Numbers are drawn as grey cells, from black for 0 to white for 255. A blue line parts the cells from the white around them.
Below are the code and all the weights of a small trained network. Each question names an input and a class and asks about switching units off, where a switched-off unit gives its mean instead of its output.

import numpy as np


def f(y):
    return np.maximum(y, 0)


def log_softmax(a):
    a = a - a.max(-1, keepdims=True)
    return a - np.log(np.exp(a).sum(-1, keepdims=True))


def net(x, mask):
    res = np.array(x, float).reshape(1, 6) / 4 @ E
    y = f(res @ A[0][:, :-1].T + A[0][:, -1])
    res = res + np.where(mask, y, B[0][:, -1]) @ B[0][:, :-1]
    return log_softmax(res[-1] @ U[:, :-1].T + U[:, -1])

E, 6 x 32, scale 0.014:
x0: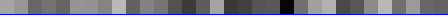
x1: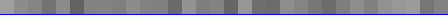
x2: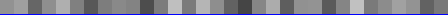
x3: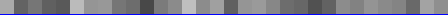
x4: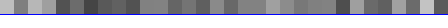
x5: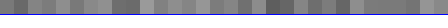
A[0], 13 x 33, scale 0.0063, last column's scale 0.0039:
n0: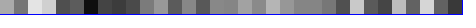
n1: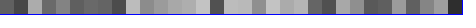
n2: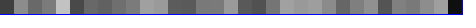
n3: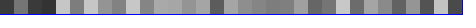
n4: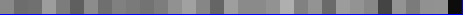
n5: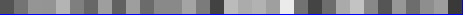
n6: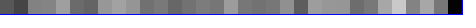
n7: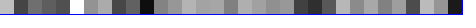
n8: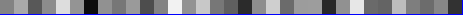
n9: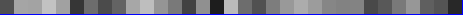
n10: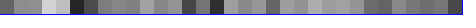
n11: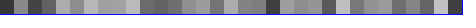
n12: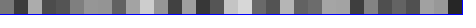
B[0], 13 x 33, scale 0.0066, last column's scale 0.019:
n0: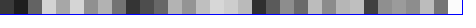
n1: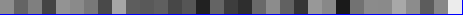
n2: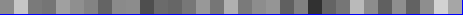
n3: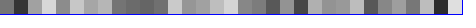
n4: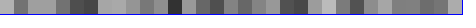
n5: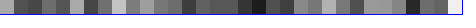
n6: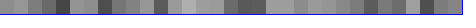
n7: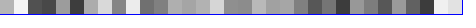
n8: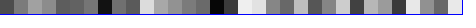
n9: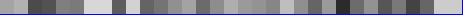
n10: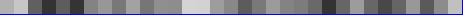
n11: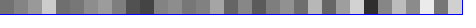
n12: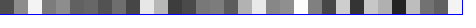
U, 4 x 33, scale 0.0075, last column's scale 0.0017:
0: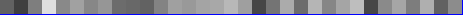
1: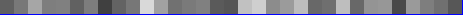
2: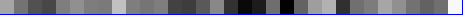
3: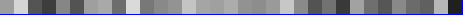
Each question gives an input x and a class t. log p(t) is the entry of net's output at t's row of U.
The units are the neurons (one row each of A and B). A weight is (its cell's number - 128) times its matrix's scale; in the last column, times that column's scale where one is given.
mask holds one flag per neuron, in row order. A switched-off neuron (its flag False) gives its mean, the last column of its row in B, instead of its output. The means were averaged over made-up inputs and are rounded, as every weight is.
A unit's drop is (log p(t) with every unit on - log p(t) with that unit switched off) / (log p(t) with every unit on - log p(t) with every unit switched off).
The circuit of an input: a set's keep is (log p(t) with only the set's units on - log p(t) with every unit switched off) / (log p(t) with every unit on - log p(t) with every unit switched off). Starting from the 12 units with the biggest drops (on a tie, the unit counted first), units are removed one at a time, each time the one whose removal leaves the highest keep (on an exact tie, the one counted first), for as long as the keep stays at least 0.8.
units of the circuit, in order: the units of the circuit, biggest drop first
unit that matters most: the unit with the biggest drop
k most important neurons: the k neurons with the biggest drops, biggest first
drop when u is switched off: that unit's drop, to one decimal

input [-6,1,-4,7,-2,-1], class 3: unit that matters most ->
n7
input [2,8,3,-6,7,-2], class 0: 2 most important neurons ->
n0, n7
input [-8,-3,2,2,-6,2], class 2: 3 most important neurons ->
n1, n5, n0
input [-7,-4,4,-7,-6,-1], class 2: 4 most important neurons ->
n5, n1, n0, n7
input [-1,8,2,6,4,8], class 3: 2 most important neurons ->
n7, n3
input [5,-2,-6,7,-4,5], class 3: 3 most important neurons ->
n8, n7, n5
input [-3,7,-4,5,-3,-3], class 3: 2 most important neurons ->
n7, n8
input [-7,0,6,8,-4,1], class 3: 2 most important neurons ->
n7, n12
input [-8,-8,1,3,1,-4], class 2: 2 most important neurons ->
n5, n1
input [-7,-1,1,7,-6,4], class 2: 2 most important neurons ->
n5, n1
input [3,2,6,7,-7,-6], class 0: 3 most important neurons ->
n3, n12, n11
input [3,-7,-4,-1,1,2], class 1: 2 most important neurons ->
n5, n1
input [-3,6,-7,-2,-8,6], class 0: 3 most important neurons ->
n3, n11, n8
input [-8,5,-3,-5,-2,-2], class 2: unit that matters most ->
n5
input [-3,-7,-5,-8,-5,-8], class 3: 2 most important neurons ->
n9, n10
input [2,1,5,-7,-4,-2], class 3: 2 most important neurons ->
n12, n9
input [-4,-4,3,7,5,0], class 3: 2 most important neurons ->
n7, n3
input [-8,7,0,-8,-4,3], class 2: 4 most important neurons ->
n5, n1, n7, n4
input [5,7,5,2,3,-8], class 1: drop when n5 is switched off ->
0.6
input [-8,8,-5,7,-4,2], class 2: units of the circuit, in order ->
n5
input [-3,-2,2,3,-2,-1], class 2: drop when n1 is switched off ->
0.2
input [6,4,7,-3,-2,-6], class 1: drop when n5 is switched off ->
0.1
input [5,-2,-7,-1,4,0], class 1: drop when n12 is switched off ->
0.0
